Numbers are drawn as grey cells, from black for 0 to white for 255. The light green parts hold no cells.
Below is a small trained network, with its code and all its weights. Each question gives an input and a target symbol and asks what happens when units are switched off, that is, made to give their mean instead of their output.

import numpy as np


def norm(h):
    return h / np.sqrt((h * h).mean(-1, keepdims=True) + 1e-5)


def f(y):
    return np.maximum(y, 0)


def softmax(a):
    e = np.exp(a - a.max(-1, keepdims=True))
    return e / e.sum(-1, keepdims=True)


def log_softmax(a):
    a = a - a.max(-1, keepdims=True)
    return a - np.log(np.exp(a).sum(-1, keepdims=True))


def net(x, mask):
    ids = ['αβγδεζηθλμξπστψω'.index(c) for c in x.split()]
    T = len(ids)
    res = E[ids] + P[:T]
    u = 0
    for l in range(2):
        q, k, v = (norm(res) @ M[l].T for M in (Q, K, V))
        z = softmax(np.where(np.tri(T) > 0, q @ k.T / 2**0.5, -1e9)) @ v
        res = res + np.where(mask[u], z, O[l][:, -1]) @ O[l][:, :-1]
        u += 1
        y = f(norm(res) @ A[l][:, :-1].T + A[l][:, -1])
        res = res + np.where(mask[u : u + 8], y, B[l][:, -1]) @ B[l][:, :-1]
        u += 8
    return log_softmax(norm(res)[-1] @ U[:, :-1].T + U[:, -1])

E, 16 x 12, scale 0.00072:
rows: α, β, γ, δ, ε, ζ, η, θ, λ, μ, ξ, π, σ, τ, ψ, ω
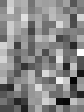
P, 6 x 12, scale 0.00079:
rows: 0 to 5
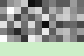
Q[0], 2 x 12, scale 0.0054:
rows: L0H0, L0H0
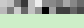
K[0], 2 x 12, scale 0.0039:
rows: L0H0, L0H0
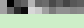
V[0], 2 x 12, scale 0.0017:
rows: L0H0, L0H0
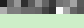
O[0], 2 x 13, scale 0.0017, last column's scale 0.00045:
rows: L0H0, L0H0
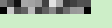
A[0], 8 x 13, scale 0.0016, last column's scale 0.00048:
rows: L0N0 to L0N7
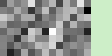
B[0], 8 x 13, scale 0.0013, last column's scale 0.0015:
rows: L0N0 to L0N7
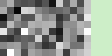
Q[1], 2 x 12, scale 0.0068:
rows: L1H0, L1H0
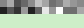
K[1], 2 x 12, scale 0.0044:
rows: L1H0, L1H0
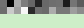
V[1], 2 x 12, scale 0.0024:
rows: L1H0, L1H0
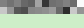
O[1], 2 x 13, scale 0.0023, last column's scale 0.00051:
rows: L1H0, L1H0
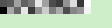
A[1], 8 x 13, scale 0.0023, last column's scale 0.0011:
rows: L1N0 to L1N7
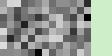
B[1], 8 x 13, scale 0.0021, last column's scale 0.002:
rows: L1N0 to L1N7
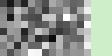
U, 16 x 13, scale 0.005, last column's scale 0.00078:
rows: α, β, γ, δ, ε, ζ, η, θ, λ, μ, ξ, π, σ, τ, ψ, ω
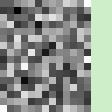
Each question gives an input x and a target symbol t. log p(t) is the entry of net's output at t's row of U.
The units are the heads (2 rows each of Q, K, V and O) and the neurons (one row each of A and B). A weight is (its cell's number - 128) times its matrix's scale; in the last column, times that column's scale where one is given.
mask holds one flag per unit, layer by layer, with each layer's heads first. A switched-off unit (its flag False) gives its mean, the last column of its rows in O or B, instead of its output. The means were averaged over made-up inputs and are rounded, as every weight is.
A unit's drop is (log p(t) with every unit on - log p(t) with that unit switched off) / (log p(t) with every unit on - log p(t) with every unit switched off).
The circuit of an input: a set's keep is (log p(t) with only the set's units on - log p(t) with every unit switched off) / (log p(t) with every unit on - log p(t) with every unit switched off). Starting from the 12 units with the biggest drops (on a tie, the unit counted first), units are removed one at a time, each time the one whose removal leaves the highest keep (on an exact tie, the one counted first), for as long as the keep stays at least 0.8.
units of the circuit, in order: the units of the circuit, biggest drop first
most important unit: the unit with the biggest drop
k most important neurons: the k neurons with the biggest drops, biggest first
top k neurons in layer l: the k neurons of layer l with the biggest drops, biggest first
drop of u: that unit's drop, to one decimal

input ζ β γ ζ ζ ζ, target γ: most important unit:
L0H0
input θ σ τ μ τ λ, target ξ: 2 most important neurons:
(L1N4, L0N4)
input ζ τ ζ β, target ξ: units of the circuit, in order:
(L1H0, L1N4, L1N6)
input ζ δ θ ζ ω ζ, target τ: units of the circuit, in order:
(L0H0, L0N4, L1N1)
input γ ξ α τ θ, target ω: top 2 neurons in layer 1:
(L1N6, L1N3)
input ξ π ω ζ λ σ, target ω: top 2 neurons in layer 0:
(L0N7, L0N4)
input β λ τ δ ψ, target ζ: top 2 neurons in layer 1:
(L1N7, L1N4)
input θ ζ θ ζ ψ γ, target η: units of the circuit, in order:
(L0H0, L1N5, L1H0)
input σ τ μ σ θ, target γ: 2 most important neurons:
(L1N6, L0N7)
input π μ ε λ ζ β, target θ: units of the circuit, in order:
(L0H0, L1H0, L1N0, L1N6)
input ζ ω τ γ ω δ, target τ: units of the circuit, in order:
(L0H0, L0N4)
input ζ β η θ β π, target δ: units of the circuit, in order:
(L0H0, L1N6, L1N7)
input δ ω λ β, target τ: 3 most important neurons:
(L0N4, L0N5, L1N3)
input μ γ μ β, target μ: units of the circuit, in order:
(L1H0)
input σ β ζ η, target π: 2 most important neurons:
(L1N0, L0N4)
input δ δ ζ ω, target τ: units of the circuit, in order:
(L0N4, L0H0, L1N5)
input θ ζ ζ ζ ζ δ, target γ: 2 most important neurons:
(L1N6, L1N0)
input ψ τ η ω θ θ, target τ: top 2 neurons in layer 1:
(L1N4, L1N6)
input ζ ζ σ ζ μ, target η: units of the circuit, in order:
(L0H0, L1N5, L1N1)
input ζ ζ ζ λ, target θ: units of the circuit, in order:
(L0H0, L1H0, L1N3, L1N7)
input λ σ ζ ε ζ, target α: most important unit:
L1N2
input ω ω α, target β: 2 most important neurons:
(L0N5, L1N5)
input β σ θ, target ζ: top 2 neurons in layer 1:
(L1N7, L1N4)
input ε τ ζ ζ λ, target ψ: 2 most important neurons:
(L1N3, L0N7)
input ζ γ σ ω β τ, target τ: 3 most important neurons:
(L0N4, L1N1, L0N5)
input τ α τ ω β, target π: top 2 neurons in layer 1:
(L1N2, L1N4)
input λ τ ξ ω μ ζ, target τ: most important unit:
L0H0
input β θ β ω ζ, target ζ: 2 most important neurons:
(L1N7, L1N4)
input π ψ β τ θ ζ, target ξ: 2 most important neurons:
(L1N4, L1N6)
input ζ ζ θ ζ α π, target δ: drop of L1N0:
0.0
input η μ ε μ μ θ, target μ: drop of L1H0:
0.5
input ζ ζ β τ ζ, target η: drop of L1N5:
0.2
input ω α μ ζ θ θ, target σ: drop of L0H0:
0.2
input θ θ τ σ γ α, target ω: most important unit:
L1N6
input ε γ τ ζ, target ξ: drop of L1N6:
0.1
